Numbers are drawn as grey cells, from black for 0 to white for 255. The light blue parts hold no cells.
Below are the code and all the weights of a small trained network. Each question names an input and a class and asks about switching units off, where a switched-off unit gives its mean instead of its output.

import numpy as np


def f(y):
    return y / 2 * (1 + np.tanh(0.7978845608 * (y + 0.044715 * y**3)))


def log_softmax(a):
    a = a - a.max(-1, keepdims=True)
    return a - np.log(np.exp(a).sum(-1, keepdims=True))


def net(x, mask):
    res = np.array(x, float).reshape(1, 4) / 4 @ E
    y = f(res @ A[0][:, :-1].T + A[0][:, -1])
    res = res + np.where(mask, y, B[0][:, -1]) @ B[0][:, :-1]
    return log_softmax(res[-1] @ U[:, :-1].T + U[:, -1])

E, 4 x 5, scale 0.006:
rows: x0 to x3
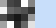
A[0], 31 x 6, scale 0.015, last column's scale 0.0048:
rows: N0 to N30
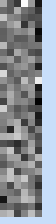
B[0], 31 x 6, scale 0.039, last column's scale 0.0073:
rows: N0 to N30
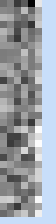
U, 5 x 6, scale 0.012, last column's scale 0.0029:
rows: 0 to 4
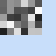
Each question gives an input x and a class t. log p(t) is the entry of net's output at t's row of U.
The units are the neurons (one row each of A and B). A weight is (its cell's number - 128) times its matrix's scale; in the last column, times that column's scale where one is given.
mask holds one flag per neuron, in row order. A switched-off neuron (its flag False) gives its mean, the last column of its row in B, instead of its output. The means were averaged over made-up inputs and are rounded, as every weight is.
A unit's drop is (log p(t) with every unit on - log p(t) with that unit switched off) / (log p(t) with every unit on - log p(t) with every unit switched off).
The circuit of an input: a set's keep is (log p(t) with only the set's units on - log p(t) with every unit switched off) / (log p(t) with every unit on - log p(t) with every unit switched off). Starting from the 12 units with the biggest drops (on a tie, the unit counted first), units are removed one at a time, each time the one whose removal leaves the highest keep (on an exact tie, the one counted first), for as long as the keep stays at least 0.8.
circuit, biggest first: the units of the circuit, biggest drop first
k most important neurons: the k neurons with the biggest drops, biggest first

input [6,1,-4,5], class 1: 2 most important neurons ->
N0; N18
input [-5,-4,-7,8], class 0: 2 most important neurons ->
N30; N21
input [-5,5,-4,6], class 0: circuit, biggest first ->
N30
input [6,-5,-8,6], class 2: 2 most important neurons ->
N25; N19
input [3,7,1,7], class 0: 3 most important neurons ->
N30; N21; N28
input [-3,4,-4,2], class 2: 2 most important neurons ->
N28; N19
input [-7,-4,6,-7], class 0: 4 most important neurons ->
N18; N0; N7; N1
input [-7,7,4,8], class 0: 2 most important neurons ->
N30; N21
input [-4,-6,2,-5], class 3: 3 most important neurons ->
N28; N30; N21
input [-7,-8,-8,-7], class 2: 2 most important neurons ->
N19; N25
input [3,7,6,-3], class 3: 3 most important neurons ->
N15; N10; N19
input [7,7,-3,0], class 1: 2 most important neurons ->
N0; N28
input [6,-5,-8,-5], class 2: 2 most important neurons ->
N25; N19
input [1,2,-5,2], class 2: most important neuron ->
N25
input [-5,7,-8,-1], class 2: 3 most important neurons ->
N19; N25; N28
